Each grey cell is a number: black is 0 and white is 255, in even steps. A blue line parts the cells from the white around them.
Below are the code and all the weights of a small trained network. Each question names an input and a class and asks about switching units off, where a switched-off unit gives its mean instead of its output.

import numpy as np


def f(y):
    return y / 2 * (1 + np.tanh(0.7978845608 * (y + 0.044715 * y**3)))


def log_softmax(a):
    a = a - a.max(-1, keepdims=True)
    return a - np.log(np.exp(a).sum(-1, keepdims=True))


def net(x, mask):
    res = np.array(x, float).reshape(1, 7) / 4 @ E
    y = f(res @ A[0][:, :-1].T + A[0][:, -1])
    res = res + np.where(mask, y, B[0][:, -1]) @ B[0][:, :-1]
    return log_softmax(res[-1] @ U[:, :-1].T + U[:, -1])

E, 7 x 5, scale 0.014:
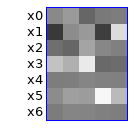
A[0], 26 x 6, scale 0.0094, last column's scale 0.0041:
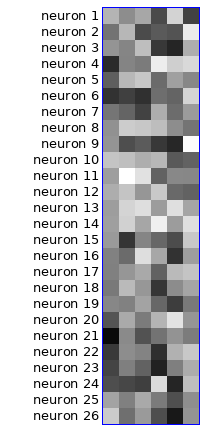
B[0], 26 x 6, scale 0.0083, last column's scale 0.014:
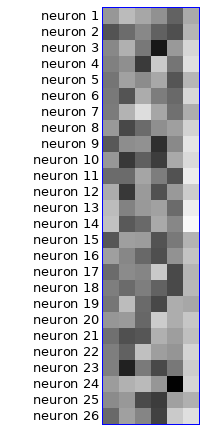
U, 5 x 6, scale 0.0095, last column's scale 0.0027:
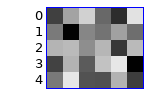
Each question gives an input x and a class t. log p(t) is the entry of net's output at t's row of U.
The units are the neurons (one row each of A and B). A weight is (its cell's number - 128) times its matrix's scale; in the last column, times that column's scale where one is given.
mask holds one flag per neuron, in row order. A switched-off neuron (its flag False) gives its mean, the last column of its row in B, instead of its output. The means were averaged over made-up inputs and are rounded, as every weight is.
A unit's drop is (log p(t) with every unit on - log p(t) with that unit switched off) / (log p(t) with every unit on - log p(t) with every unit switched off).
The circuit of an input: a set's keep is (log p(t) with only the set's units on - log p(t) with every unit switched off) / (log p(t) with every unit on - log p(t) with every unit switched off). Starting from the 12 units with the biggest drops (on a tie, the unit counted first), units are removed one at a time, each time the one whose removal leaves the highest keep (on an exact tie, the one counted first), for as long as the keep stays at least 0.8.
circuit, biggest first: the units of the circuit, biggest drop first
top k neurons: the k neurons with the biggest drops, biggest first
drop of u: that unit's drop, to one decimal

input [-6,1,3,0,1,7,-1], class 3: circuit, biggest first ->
neuron 4
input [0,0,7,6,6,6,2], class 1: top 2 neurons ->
neuron 10; neuron 8
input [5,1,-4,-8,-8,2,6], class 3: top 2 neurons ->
neuron 21; neuron 13
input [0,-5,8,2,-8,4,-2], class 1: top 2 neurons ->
neuron 10; neuron 12
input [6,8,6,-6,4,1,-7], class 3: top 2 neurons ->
neuron 20; neuron 4
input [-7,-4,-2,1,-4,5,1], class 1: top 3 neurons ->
neuron 10; neuron 12; neuron 8
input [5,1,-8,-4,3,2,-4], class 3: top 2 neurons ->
neuron 13; neuron 11
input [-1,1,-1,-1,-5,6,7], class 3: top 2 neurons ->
neuron 24; neuron 20
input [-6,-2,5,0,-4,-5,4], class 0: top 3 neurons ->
neuron 10; neuron 20; neuron 4
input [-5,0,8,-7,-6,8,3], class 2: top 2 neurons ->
neuron 24; neuron 26
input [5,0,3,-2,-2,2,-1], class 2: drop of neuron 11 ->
-0.1
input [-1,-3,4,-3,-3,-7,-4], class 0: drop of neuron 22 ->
0.0
